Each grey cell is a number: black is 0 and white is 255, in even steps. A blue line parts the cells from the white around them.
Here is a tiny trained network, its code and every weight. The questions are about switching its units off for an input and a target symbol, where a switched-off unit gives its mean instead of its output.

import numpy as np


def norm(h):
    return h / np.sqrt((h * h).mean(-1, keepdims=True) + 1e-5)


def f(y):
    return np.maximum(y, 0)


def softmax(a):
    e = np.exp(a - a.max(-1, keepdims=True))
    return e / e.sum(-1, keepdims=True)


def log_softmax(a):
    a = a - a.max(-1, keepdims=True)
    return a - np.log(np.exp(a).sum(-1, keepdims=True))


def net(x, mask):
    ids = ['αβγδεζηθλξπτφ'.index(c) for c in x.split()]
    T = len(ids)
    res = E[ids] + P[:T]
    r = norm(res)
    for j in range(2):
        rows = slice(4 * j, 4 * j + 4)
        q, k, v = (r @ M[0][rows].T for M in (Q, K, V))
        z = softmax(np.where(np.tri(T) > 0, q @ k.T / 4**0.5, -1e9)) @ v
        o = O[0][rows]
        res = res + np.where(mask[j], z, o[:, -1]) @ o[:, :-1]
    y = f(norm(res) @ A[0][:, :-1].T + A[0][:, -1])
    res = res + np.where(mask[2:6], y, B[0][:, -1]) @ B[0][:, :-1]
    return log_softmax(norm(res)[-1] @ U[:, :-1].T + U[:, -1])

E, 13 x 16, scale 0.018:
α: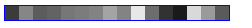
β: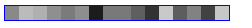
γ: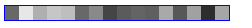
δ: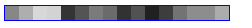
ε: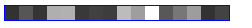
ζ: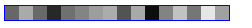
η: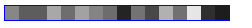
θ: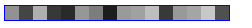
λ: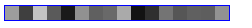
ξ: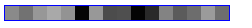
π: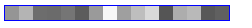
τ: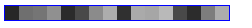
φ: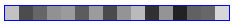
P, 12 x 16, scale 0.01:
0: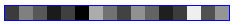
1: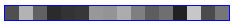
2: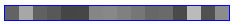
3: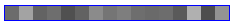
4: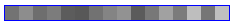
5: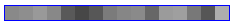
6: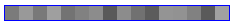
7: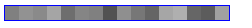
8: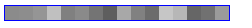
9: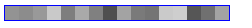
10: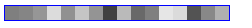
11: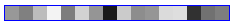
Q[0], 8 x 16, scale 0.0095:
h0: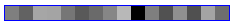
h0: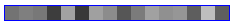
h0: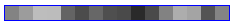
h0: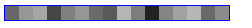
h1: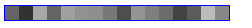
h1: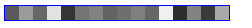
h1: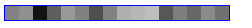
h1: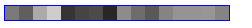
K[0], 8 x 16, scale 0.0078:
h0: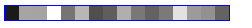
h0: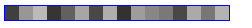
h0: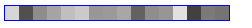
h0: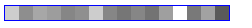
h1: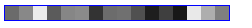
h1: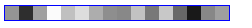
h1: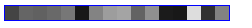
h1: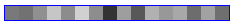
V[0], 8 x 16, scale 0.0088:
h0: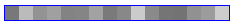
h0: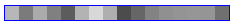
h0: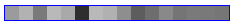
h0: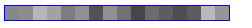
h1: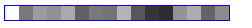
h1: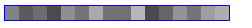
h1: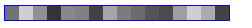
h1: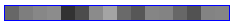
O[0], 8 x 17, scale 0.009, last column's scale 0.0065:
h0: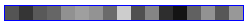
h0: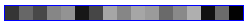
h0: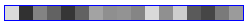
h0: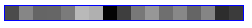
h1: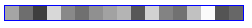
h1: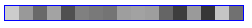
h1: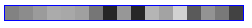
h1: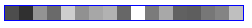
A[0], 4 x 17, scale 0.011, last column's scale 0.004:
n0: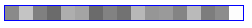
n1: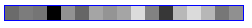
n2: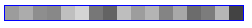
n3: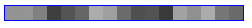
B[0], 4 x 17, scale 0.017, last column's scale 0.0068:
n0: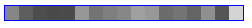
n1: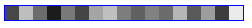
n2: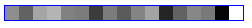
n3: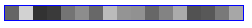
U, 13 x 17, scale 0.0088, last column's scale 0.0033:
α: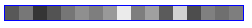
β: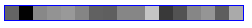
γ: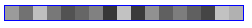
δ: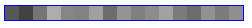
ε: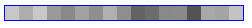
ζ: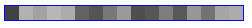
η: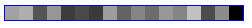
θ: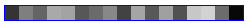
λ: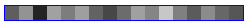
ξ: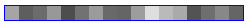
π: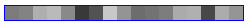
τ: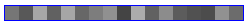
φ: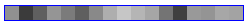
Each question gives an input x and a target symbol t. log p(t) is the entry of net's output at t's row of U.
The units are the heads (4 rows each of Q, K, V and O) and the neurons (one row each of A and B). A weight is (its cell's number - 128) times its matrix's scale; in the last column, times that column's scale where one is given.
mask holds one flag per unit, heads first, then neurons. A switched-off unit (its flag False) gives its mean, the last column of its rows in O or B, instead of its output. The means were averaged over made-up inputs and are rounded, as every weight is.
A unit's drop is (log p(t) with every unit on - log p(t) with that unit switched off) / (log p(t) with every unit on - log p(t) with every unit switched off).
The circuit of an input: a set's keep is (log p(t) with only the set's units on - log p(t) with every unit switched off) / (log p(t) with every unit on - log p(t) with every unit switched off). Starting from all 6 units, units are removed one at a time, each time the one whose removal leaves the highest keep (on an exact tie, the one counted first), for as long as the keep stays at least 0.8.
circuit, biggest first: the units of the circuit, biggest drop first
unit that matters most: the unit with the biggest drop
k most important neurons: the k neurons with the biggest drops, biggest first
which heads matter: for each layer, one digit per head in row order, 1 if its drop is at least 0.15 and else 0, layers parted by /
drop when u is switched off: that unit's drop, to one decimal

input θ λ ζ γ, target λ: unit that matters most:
n0
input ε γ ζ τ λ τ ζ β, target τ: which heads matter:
01
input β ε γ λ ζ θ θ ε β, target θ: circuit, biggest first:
[h0, h1]
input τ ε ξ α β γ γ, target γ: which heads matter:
10
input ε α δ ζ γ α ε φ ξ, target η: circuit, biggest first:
[h1, n3]
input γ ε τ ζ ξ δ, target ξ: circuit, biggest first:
[h0, h1]
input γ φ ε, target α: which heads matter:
01
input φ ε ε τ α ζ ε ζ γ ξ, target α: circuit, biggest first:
[n3, h1]
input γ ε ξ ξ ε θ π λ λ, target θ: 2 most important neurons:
[n2, n0]
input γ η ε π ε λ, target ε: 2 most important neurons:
[n2, n0]
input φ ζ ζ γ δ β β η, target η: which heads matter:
10
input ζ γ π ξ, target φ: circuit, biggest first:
[h1, h0, n2]
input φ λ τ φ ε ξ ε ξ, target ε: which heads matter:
10
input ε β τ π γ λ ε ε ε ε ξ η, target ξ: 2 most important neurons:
[n2, n1]
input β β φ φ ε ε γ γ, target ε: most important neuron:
[n1]
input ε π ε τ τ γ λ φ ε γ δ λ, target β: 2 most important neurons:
[n1, n3]
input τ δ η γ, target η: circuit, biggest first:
[h0, n0]
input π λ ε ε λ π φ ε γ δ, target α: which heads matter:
11
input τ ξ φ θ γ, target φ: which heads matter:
01
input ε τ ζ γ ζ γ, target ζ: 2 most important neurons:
[n2, n0]
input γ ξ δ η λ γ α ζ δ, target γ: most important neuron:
[n2]
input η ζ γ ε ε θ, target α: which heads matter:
00
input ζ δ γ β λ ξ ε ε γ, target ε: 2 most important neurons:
[n1, n2]
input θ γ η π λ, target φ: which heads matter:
01
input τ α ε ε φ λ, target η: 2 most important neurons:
[n3, n1]
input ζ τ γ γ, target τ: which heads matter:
01
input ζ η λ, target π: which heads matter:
11
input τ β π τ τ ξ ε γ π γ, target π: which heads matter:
10
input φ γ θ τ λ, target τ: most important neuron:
[n2]
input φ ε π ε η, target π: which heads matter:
11
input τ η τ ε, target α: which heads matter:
01
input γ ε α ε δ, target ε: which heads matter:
11
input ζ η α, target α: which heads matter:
10
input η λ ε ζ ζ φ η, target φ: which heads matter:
01
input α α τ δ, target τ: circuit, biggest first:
[h1]
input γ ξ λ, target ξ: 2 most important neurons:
[n2, n1]
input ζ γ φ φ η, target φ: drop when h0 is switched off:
0.1
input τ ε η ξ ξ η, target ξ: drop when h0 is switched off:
0.9
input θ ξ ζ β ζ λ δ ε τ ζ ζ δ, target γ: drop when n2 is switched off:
0.2
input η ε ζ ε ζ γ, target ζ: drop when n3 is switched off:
0.0
